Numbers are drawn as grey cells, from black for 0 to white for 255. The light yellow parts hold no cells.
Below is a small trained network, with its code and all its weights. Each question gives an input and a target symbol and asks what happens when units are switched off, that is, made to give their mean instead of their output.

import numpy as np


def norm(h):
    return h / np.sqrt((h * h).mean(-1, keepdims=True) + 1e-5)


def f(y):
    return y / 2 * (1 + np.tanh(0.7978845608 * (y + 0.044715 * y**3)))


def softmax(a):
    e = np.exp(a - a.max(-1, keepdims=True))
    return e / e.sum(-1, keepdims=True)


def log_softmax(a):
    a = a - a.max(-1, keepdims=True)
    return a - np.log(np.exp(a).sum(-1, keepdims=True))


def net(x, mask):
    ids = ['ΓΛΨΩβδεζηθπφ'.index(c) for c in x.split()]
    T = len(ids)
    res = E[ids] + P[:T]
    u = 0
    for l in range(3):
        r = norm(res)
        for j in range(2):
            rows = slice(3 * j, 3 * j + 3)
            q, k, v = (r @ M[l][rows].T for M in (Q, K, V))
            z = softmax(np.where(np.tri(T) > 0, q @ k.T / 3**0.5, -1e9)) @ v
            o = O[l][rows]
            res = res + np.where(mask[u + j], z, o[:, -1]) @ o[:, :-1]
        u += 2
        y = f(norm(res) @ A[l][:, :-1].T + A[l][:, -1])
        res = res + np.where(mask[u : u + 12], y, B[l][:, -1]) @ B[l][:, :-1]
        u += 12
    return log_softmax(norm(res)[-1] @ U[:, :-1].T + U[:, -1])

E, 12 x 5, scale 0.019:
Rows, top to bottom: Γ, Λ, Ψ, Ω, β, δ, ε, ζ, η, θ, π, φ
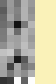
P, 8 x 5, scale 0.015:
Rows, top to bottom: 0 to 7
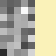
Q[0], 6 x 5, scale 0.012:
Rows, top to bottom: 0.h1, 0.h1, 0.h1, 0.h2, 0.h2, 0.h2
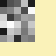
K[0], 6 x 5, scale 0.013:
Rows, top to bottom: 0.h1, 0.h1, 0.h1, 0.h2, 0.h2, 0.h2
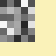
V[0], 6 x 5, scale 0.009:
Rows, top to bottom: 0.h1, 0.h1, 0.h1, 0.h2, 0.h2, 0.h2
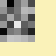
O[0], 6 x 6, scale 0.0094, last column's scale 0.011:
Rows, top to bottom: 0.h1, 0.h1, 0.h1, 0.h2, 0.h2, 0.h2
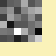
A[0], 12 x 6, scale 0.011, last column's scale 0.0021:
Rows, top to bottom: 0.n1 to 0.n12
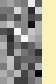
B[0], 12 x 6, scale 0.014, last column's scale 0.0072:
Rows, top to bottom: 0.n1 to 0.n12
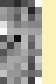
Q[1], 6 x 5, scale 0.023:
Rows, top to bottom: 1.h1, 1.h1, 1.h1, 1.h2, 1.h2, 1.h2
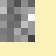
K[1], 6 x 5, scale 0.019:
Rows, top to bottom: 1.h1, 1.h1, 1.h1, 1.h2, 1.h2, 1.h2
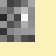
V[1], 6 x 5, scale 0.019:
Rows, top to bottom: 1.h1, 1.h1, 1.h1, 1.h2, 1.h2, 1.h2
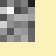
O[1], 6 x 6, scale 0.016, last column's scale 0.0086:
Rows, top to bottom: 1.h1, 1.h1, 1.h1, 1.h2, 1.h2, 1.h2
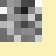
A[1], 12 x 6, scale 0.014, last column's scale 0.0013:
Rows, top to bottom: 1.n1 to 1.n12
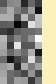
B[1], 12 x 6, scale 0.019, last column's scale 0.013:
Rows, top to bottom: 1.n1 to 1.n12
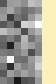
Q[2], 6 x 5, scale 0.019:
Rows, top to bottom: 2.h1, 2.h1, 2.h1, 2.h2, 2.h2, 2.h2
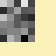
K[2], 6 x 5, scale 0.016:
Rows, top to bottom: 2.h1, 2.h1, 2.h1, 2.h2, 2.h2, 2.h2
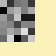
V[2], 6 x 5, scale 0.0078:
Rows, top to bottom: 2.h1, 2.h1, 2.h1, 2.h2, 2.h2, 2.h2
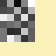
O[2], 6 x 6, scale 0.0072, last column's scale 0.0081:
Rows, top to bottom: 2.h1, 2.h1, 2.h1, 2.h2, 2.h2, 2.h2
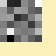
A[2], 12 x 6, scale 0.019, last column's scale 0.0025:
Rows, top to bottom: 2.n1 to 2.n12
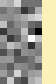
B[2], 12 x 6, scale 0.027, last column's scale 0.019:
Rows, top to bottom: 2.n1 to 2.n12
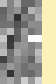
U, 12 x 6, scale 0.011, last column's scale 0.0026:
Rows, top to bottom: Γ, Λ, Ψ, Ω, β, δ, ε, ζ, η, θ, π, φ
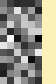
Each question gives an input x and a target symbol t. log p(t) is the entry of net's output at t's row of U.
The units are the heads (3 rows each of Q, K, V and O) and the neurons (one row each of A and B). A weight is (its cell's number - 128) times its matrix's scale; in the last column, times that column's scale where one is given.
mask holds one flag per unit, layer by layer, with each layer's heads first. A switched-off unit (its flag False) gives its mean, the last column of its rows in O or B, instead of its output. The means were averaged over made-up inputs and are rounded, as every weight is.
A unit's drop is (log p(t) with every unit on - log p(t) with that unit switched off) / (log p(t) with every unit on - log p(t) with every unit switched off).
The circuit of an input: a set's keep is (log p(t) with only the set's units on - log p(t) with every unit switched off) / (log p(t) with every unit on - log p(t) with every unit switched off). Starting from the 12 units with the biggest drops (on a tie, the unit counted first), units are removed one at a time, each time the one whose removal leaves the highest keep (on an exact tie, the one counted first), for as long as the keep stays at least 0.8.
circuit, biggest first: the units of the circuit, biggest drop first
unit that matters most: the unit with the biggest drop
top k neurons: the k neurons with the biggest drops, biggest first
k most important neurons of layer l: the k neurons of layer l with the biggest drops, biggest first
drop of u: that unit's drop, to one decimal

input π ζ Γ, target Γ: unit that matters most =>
2.n6
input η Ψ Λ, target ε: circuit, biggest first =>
1.n4; 2.n6; 1.h1
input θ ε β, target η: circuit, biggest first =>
1.h1; 2.n6
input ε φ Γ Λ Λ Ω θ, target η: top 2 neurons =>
0.n6; 2.n6
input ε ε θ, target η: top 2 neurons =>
0.n7; 2.n6
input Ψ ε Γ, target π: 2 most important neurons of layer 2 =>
2.n2; 2.n6
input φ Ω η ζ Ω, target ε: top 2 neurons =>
0.n6; 1.n4
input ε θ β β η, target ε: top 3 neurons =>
0.n6; 1.n4; 2.n6
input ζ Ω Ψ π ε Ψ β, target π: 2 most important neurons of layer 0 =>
0.n12; 0.n9
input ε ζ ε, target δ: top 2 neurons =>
2.n6; 1.n4
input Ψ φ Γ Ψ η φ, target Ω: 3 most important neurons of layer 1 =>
1.n10; 1.n9; 1.n3
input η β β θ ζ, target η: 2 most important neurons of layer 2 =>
2.n6; 2.n5
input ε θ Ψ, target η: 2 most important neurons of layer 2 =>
2.n6; 2.n5
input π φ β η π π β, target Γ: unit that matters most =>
1.h1
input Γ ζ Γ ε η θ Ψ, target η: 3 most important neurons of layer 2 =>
2.n6; 2.n5; 2.n7
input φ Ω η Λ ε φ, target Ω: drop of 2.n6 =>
-0.1
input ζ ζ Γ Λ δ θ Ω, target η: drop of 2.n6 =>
0.3
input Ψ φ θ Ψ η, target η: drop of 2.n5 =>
0.1
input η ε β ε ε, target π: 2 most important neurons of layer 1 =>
1.n4; 1.n9
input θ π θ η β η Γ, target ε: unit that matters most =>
0.h1
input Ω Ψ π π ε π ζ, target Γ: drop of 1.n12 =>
0.0
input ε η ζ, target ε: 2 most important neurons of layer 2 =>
2.n6; 2.n3
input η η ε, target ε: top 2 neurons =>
1.n4; 2.n6
